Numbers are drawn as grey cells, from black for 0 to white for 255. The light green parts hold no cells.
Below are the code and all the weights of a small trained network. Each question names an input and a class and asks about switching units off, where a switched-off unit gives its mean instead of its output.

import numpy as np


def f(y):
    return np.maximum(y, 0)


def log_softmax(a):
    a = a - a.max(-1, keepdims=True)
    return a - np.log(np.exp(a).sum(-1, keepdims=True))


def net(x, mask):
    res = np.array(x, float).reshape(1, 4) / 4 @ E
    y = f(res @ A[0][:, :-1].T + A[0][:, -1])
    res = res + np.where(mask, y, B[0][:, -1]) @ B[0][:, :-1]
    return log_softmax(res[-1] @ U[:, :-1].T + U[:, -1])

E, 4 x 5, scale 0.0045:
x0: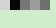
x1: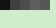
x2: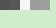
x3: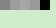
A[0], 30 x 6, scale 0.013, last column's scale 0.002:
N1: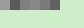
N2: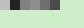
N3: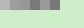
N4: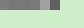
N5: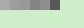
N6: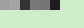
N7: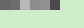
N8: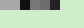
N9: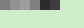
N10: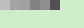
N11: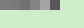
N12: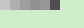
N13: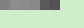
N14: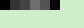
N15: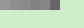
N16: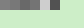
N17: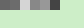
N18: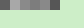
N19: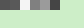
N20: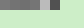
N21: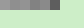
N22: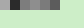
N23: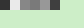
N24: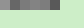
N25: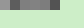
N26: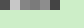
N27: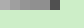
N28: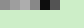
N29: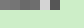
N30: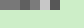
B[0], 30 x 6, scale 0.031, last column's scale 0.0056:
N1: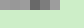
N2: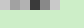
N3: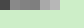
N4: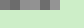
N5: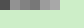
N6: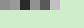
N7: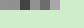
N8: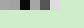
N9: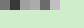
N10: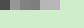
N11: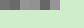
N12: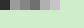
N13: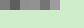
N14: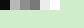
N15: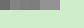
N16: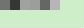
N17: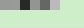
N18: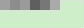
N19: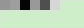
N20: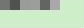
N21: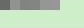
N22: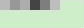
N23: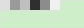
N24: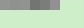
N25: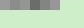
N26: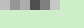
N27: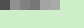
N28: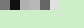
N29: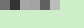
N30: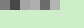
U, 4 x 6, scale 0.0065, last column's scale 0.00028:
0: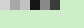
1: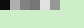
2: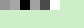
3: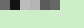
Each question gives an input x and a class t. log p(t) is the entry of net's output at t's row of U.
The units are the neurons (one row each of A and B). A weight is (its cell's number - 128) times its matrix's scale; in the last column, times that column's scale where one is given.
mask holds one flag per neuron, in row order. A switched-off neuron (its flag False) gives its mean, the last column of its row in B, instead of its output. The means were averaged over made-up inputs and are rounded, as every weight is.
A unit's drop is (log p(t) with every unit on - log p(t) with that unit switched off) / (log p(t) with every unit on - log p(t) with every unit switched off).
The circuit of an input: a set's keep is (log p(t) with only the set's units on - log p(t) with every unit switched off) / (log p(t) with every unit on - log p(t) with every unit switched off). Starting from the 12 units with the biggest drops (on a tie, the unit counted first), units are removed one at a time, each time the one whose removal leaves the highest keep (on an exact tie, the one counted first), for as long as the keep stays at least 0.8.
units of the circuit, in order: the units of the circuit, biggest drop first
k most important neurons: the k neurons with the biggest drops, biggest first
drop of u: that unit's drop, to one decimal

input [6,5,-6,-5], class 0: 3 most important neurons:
[N2; N22; N19]
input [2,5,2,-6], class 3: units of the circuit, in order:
[N29]
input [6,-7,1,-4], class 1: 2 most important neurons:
[N23; N12]
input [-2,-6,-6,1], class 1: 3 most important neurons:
[N12; N19; N10]
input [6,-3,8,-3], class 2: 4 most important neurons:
[N19; N17; N23; N7]
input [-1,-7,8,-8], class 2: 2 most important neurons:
[N19; N17]
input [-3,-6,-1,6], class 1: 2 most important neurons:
[N12; N10]
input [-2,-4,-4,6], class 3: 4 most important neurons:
[N28; N14; N9; N19]
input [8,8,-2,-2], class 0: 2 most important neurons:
[N2; N22]
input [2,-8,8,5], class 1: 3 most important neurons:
[N12; N10; N8]
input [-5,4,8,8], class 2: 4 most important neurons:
[N19; N17; N7; N29]
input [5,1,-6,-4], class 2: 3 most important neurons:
[N8; N23; N6]
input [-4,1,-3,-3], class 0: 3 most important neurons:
[N28; N23; N19]
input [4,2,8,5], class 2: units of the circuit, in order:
[N19]
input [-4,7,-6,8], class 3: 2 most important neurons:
[N28; N9]
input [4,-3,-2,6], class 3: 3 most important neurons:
[N28; N23; N14]
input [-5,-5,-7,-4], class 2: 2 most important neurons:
[N8; N14]
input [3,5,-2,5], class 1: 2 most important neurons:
[N14; N29]
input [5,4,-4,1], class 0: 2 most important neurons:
[N2; N22]
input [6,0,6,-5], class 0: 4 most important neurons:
[N2; N22; N8; N6]
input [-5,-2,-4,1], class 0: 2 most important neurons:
[N23; N19]
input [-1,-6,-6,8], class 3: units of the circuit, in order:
[N28]
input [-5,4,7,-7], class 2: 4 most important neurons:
[N19; N17; N28; N7]
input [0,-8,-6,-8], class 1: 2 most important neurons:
[N12; N28]
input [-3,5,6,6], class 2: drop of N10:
0.1
